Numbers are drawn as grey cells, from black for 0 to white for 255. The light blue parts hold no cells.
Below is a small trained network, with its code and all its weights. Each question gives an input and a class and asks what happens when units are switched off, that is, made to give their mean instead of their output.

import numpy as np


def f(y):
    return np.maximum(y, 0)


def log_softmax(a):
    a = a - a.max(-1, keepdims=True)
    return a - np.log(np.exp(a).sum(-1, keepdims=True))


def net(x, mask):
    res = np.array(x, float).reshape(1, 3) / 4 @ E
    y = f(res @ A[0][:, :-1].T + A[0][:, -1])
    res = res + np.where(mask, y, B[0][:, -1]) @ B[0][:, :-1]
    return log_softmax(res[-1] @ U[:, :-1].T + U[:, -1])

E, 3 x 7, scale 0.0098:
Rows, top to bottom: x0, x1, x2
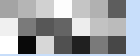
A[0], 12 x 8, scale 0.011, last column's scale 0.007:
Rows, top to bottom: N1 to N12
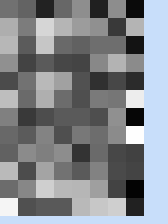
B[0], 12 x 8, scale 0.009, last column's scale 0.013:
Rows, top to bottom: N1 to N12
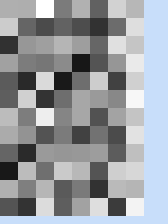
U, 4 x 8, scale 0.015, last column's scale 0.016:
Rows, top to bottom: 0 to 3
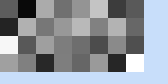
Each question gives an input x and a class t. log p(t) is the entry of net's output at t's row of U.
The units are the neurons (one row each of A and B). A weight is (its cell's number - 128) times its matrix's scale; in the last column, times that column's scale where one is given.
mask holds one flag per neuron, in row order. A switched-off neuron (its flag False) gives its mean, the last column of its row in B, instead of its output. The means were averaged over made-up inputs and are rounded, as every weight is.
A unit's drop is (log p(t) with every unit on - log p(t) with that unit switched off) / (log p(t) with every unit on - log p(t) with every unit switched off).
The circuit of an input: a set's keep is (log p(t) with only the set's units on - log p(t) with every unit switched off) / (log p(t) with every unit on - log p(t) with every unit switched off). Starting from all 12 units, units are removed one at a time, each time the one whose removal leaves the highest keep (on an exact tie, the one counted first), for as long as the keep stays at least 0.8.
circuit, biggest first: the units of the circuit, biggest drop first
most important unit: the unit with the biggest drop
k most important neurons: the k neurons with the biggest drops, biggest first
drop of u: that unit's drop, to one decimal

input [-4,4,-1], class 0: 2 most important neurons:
N12, N2
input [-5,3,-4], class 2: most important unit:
N10
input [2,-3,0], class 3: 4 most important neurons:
N12, N7, N1, N3
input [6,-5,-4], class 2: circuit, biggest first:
N11, N10
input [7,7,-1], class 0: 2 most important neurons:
N12, N4
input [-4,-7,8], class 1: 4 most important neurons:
N10, N3, N6, N12
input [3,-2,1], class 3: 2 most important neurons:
N7, N1
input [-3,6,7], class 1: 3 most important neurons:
N10, N6, N3
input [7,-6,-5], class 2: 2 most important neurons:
N11, N12
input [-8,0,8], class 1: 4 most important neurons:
N10, N6, N3, N2
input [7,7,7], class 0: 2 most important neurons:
N12, N2
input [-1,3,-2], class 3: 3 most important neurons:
N5, N10, N9
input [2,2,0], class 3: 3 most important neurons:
N5, N7, N1
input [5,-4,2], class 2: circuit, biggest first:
N2
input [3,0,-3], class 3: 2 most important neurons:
N10, N3
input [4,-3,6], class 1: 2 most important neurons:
N10, N3
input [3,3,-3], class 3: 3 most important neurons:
N10, N3, N5
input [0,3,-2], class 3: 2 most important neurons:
N5, N10
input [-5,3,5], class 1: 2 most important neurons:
N10, N6
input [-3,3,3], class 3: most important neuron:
N5
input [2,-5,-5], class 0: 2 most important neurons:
N10, N6
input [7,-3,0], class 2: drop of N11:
0.2
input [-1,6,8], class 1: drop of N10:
0.6
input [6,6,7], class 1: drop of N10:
0.7
